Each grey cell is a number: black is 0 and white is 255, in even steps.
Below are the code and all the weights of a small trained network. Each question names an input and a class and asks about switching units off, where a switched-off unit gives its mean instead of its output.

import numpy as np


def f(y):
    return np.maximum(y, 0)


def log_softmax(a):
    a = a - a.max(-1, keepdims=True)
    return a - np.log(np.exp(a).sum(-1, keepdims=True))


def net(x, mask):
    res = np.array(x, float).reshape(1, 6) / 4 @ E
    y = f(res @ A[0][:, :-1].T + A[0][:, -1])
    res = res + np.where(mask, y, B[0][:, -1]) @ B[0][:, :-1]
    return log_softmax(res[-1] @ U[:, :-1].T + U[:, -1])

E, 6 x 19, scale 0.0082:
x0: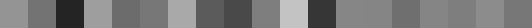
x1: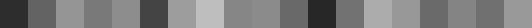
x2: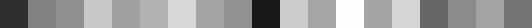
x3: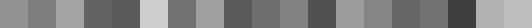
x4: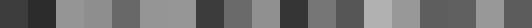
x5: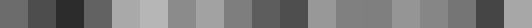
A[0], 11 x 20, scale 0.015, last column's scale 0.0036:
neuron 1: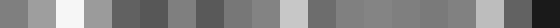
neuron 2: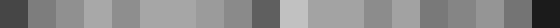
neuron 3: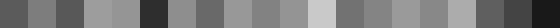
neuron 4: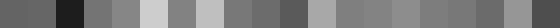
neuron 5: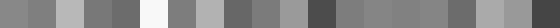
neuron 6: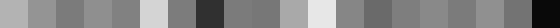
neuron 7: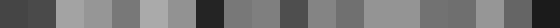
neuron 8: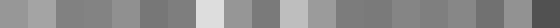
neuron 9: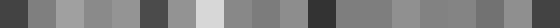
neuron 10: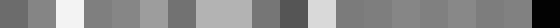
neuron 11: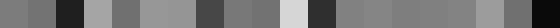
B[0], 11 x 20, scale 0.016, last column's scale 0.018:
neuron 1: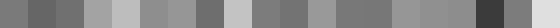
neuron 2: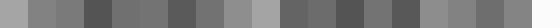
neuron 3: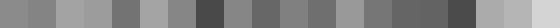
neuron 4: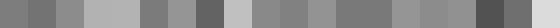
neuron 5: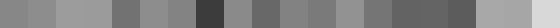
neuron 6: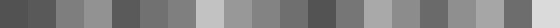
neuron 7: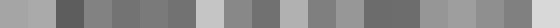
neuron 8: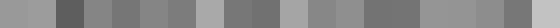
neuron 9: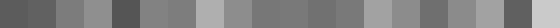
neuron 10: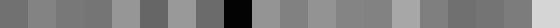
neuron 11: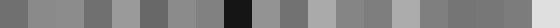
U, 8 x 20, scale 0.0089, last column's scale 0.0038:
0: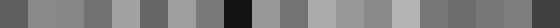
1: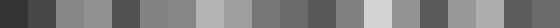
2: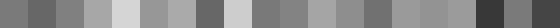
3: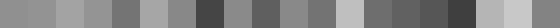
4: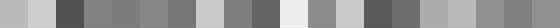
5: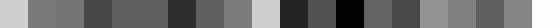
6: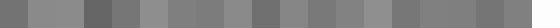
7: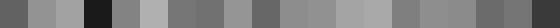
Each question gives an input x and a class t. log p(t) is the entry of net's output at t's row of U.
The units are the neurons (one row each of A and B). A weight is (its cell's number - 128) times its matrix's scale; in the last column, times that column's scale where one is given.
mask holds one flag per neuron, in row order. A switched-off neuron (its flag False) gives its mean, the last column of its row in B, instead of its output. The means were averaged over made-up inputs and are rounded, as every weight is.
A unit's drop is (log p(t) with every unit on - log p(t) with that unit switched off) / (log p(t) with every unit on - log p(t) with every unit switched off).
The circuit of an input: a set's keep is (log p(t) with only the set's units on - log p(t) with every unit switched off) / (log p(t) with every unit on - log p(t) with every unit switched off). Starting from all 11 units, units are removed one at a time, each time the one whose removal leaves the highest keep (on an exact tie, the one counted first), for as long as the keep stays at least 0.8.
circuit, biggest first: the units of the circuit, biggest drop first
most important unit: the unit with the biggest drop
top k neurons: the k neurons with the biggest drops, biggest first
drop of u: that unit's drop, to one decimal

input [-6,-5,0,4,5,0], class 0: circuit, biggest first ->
(neuron 10)
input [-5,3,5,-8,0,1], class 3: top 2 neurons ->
(neuron 3; neuron 11)
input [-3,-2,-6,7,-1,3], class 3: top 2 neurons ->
(neuron 2; neuron 5)
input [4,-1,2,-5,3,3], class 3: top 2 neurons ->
(neuron 3; neuron 10)
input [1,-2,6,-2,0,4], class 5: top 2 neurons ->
(neuron 2; neuron 1)
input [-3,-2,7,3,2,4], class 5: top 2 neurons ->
(neuron 2; neuron 1)
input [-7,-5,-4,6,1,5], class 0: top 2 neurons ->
(neuron 10; neuron 2)
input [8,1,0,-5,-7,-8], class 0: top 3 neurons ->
(neuron 11; neuron 4; neuron 7)
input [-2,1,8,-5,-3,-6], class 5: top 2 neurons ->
(neuron 2; neuron 4)
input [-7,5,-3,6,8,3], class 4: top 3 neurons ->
(neuron 7; neuron 11; neuron 3)
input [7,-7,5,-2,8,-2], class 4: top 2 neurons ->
(neuron 7; neuron 10)
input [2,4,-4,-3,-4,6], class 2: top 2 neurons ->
(neuron 2; neuron 6)
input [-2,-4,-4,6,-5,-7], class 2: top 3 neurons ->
(neuron 1; neuron 3; neuron 2)
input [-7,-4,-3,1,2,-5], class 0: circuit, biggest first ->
(neuron 10)
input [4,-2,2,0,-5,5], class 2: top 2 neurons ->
(neuron 4; neuron 7)
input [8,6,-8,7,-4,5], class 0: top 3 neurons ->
(neuron 2; neuron 11; neuron 3)
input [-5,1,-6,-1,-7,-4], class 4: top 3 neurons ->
(neuron 2; neuron 8; neuron 11)
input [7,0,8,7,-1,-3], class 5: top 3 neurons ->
(neuron 2; neuron 10; neuron 3)
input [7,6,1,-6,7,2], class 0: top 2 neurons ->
(neuron 11; neuron 6)
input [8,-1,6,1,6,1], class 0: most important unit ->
neuron 11
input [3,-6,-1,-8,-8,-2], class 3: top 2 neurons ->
(neuron 3; neuron 7)
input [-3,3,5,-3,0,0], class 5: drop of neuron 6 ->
0.2
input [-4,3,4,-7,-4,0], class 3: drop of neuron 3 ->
1.5
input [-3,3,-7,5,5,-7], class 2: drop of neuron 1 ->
0.6
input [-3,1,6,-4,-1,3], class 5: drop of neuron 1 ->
0.1
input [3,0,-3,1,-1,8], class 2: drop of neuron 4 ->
0.1
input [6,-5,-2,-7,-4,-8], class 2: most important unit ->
neuron 1
